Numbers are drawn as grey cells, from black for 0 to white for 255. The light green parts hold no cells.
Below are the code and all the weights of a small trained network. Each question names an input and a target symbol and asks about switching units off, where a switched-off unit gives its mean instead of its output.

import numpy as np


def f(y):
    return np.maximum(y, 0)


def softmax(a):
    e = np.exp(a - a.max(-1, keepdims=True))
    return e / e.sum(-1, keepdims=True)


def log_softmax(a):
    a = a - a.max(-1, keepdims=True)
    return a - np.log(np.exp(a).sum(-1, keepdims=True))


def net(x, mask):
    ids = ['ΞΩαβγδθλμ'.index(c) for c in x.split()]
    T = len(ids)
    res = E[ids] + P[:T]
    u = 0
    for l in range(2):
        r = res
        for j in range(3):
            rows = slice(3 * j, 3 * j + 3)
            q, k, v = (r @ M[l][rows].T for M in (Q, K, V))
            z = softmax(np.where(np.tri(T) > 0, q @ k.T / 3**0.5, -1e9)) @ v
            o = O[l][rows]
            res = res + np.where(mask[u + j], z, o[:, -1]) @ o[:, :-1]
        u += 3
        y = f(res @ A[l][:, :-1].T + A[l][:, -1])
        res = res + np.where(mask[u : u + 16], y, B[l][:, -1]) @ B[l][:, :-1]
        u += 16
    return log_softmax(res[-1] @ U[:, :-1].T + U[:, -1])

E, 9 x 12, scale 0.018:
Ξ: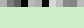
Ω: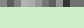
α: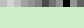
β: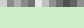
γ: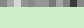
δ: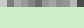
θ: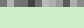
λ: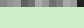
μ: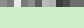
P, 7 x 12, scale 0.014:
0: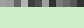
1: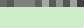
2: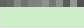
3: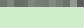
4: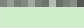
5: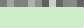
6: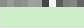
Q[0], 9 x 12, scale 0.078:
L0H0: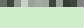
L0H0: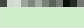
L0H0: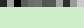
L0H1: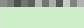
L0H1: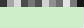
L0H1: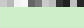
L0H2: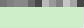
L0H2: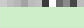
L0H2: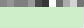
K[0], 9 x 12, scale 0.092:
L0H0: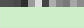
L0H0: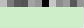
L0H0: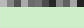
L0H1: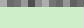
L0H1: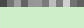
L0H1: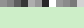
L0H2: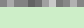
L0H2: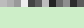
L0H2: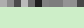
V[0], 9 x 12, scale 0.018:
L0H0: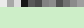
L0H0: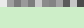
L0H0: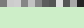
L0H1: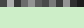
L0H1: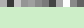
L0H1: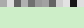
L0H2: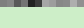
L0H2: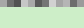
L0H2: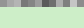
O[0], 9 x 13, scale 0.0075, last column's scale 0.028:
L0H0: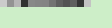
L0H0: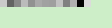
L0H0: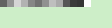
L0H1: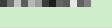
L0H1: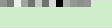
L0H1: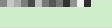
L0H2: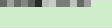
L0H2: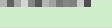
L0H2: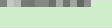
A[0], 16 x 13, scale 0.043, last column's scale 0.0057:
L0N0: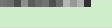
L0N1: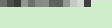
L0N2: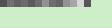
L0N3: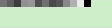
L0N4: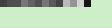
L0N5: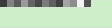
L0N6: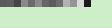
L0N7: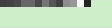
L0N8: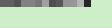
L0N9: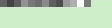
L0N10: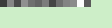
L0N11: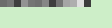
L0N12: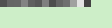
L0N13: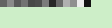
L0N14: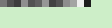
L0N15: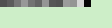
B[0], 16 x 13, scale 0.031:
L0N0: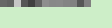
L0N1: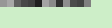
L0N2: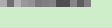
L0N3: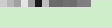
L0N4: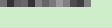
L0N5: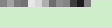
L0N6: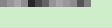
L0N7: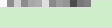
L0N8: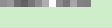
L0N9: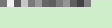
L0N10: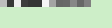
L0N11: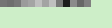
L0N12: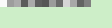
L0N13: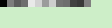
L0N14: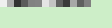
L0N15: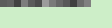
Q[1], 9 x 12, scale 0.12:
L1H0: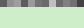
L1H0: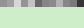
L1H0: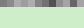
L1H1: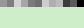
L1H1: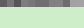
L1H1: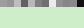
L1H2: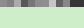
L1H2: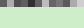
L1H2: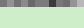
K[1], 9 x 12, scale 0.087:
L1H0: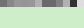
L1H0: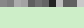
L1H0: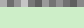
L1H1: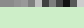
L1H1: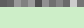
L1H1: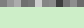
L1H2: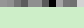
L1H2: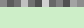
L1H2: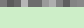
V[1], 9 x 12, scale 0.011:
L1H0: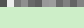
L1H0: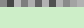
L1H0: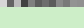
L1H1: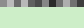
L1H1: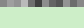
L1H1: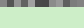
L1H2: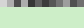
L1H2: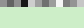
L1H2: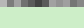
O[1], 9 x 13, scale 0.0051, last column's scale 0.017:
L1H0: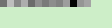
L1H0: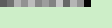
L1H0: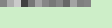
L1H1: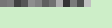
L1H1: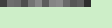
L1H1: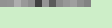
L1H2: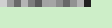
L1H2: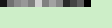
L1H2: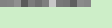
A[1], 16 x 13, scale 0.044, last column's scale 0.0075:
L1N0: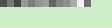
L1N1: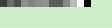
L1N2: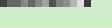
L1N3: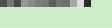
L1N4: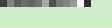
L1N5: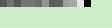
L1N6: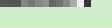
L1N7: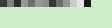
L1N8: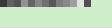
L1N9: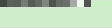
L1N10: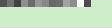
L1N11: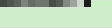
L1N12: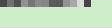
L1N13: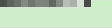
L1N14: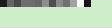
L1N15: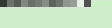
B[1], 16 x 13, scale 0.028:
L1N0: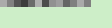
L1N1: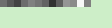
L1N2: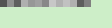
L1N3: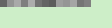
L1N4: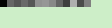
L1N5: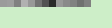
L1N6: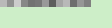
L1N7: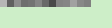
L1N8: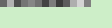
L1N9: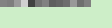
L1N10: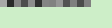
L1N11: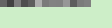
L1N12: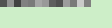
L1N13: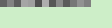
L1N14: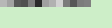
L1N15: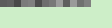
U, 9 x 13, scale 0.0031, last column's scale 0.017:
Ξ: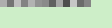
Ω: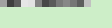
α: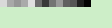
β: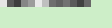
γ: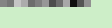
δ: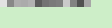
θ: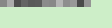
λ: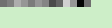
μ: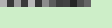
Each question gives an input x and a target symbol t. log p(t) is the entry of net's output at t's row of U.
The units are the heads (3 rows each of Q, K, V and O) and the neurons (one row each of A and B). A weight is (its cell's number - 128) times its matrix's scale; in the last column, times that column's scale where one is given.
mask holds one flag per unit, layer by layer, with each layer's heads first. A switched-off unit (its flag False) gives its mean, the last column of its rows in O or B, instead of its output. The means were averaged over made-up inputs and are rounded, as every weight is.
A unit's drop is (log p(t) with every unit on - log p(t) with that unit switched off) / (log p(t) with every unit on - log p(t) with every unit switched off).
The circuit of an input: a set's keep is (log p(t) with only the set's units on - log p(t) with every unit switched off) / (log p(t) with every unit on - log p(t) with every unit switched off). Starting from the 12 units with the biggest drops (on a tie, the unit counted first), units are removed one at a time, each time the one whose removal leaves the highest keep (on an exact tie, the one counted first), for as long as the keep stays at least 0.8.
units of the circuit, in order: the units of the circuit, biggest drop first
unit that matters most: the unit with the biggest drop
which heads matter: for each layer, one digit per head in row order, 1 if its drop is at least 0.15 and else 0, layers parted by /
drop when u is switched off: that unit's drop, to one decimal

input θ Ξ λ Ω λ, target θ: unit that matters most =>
L0H2
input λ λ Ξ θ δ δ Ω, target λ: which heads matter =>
010 / 011
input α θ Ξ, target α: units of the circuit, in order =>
L0H0; L1H1
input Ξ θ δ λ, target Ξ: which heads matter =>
010 / 100
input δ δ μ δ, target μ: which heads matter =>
110 / 010
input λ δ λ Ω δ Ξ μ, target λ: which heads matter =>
011 / 011
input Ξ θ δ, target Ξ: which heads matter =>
010 / 100
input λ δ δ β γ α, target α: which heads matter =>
100 / 000
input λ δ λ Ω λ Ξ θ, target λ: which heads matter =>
011 / 011
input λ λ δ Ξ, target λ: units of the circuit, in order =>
L0H1; L1H2
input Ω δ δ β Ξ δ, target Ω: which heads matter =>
101 / 100
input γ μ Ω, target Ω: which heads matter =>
101 / 000
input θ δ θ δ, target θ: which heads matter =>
101 / 010
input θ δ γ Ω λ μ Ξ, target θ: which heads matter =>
011 / 000
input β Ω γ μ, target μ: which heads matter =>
100 / 000
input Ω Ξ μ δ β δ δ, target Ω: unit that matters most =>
L1H0
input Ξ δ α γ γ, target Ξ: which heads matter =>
010 / 100
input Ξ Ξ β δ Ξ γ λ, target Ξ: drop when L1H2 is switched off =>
0.1
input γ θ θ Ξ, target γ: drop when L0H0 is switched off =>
0.2
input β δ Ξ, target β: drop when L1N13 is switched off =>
0.0
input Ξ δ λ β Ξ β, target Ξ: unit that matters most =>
L1H0
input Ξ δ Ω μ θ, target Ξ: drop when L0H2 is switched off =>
0.1
